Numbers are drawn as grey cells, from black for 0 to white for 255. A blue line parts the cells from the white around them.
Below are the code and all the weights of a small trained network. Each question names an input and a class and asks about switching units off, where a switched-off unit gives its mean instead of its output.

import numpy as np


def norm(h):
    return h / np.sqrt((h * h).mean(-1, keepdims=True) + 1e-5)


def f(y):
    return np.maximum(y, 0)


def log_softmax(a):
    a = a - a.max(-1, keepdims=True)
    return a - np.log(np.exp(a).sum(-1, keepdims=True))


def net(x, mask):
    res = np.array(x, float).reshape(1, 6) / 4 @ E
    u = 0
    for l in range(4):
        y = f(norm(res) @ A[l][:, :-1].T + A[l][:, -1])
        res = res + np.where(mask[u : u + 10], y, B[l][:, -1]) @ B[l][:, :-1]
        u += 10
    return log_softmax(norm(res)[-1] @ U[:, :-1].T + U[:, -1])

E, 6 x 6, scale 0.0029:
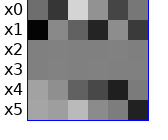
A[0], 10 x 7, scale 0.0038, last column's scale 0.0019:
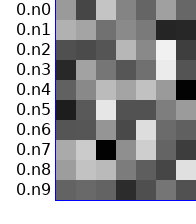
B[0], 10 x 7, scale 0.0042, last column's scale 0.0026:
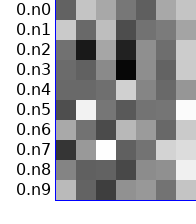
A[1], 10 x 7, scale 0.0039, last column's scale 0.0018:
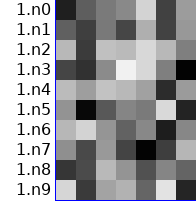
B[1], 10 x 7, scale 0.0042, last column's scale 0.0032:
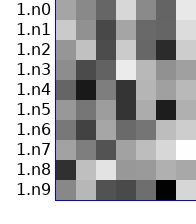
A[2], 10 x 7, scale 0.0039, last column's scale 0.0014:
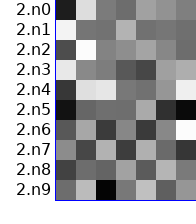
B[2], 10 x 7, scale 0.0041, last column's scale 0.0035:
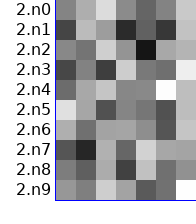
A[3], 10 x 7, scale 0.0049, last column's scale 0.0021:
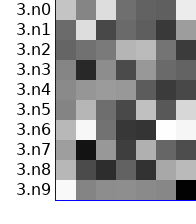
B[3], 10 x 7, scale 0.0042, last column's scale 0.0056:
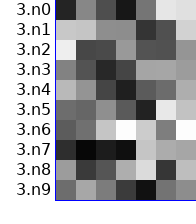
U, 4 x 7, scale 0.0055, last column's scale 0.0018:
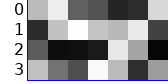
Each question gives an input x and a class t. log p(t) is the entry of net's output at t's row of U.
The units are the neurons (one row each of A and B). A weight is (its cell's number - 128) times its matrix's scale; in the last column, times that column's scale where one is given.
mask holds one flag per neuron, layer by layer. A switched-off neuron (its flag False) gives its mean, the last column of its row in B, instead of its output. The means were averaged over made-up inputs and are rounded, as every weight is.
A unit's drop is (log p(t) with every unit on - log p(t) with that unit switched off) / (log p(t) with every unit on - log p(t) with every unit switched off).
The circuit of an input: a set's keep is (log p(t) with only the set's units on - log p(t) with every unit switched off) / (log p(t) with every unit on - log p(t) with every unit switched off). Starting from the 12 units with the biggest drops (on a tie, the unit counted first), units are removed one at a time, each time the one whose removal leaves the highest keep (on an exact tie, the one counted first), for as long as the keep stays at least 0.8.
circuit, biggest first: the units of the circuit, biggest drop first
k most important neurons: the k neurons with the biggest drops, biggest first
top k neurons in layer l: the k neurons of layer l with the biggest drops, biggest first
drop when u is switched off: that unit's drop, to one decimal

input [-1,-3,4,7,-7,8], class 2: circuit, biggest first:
1.n4, 3.n7
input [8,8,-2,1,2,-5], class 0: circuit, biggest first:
0.n5, 2.n5, 3.n1
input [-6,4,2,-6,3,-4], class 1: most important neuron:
0.n7
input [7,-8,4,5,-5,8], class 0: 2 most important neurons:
1.n2, 3.n6
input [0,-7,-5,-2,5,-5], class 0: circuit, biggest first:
1.n9, 2.n1
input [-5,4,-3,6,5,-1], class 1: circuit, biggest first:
0.n7, 3.n6
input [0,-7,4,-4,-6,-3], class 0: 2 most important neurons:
1.n2, 1.n9
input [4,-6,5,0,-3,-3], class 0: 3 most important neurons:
1.n2, 1.n9, 0.n7
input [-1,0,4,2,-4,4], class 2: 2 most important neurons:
1.n4, 0.n1
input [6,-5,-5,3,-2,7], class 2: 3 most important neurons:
1.n4, 0.n7, 0.n8
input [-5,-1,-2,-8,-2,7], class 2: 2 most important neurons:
1.n4, 0.n5
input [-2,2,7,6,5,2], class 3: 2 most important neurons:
1.n4, 2.n3
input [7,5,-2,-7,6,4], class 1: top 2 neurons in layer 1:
1.n7, 1.n9
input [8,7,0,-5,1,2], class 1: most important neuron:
0.n5
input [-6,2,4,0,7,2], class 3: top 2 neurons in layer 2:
2.n3, 2.n1
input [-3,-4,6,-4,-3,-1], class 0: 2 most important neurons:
1.n2, 0.n5
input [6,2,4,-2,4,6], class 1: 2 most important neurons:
0.n5, 2.n4
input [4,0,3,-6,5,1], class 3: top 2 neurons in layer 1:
1.n7, 1.n8
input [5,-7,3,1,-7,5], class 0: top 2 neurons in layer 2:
2.n1, 2.n3
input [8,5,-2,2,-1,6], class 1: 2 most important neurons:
0.n5, 2.n4
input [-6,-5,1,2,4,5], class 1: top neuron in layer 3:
3.n6
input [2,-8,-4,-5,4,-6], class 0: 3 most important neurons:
1.n9, 1.n5, 2.n1
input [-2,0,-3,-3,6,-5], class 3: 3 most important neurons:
3.n8, 3.n0, 1.n4
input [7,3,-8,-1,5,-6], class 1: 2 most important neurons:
0.n5, 1.n8
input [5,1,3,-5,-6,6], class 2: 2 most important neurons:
1.n4, 0.n7
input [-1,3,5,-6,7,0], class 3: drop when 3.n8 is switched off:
0.1
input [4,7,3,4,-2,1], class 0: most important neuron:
0.n7
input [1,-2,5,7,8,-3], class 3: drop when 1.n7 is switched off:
0.1
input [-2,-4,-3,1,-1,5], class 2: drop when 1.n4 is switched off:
1.0
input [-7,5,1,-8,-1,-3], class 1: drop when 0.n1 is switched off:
0.0
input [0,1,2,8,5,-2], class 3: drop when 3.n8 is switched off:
0.1
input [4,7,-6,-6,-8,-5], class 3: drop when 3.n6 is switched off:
-0.1
